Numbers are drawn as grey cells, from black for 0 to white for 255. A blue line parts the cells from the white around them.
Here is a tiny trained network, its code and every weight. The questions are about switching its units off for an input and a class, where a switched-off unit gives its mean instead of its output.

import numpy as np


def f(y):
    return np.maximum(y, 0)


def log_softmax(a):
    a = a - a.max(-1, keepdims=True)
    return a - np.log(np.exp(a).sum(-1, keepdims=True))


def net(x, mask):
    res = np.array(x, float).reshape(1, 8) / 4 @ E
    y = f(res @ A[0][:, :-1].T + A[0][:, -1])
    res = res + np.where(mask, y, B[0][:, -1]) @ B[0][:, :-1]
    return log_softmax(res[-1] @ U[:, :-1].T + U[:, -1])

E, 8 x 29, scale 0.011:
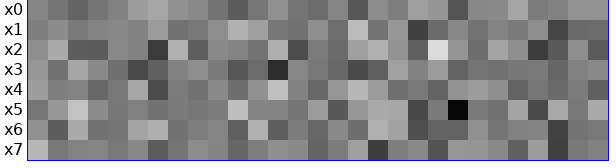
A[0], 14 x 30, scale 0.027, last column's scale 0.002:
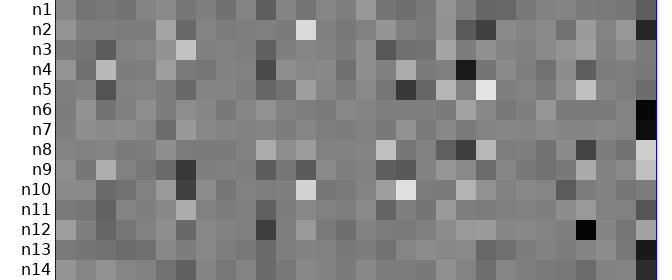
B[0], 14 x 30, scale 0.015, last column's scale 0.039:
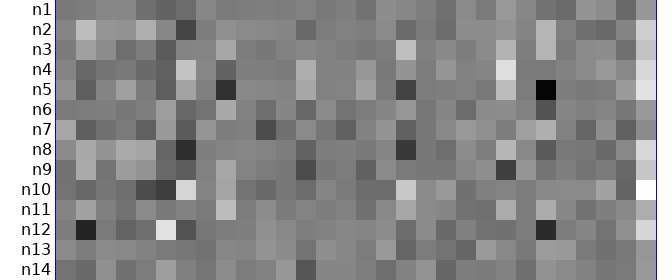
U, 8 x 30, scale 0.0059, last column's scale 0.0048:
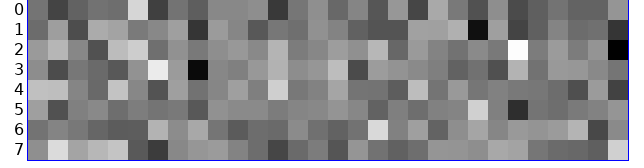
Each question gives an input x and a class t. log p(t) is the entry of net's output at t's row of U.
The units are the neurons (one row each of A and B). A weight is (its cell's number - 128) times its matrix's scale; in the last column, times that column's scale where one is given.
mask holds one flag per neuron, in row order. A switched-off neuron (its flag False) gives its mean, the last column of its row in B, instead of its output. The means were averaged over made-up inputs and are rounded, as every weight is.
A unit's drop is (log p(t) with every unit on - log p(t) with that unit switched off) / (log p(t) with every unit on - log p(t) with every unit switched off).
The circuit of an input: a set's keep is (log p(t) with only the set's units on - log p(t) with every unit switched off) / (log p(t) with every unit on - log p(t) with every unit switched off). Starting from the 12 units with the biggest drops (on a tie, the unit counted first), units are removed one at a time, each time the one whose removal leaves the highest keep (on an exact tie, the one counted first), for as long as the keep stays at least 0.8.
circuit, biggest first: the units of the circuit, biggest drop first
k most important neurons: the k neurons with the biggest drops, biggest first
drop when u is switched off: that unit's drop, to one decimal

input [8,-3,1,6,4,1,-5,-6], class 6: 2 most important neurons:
n8, n10
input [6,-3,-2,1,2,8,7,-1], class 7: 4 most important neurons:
n10, n2, n5, n12
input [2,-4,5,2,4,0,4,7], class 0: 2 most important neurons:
n12, n5
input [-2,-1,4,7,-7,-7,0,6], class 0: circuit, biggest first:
n12
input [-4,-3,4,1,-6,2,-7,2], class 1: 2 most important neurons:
n9, n4
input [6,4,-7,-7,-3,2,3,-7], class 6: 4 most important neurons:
n3, n8, n12, n2
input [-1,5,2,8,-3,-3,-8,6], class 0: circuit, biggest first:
n4, n12
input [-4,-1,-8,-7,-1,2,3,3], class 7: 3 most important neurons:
n5, n12, n10
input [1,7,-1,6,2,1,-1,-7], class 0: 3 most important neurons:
n10, n4, n3
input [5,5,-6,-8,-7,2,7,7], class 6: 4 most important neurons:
n4, n5, n12, n3
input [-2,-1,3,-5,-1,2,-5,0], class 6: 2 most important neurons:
n10, n12
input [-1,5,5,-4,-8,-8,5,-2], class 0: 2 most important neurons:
n4, n12
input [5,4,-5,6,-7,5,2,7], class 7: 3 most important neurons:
n10, n9, n5
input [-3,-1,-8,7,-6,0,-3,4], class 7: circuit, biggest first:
n9
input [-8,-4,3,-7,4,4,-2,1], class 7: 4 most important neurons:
n8, n2, n4, n3
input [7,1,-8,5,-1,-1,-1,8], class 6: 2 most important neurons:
n3, n8
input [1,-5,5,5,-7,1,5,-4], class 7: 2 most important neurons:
n10, n12
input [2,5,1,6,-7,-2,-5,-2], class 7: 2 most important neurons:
n10, n12
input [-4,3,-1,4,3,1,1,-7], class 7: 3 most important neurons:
n10, n12, n5
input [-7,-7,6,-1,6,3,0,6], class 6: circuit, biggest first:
n10
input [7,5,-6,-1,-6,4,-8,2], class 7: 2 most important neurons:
n10, n4
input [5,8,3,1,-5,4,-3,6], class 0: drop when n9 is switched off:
0.1
